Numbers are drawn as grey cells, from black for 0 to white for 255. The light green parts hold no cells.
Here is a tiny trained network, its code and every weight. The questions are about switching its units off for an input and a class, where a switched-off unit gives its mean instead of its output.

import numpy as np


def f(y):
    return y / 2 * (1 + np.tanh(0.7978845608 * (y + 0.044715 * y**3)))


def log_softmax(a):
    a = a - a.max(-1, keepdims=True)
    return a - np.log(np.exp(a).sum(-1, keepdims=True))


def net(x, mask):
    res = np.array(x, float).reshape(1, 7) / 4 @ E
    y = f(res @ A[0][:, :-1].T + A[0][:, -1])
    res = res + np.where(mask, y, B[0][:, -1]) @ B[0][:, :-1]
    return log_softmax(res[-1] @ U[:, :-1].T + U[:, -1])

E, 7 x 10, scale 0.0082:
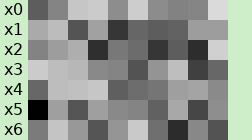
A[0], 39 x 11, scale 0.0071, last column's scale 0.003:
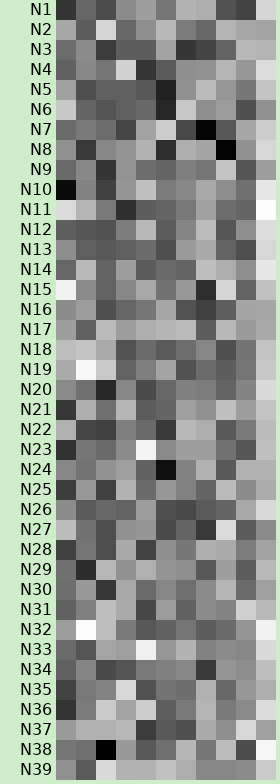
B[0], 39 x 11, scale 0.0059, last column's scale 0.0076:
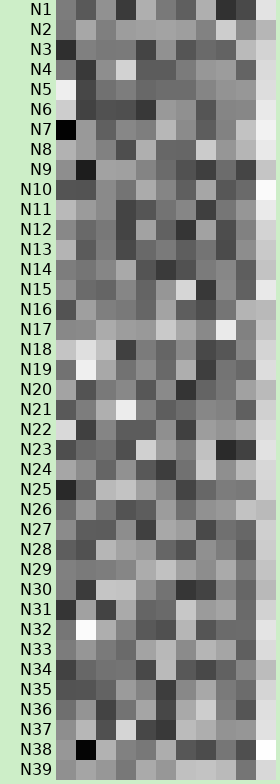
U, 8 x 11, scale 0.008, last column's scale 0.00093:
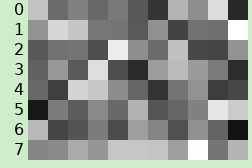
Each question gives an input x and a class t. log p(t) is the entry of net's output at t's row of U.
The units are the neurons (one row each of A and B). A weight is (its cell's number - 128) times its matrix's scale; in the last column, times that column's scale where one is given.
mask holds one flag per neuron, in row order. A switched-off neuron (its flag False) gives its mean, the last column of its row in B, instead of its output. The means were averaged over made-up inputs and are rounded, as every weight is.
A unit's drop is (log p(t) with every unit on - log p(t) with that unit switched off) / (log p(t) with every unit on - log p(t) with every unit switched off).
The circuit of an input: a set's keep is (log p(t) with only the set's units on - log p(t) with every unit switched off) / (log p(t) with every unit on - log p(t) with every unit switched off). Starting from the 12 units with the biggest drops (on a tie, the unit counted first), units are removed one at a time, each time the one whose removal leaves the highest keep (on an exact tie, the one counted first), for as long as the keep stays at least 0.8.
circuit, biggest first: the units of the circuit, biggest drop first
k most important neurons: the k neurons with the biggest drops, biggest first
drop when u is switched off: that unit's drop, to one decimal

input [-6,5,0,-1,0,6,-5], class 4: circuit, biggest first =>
(N38 N30)
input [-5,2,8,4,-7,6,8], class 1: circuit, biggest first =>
(N19)
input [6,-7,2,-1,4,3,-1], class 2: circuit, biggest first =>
(N23 N36)
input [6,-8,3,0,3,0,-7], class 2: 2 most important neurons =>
(N12 N36)
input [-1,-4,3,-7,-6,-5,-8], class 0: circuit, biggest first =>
(N8 N22)
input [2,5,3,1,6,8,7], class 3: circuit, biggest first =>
(N37 N31)
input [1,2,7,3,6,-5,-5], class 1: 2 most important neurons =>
(N18 N32)
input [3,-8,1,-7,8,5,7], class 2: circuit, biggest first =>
(N23 N36)
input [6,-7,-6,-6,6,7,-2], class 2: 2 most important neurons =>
(N23 N36)
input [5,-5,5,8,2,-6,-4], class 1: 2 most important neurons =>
(N18 N32)
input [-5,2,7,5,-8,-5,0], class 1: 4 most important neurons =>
(N18 N19 N32 N11)
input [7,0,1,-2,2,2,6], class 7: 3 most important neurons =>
(N39 N17 N2)
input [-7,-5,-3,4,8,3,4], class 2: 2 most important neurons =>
(N23 N1)
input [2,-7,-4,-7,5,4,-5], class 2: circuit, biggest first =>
(N23)
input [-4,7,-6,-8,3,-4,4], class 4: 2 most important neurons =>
(N25 N30)
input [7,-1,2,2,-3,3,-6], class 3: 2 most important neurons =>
(N31 N37)
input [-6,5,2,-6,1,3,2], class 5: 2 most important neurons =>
(N3 N7)
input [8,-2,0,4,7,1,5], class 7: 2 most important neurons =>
(N39 N17)
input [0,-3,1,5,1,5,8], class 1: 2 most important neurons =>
(N19 N32)
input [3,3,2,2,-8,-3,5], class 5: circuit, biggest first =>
(N7)
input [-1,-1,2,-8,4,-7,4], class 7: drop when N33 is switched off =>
-0.1
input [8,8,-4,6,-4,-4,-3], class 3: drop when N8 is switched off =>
0.0
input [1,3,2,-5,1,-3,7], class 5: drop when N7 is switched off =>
0.1
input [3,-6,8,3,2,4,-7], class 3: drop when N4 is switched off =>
-0.1
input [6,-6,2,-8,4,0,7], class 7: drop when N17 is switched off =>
0.2
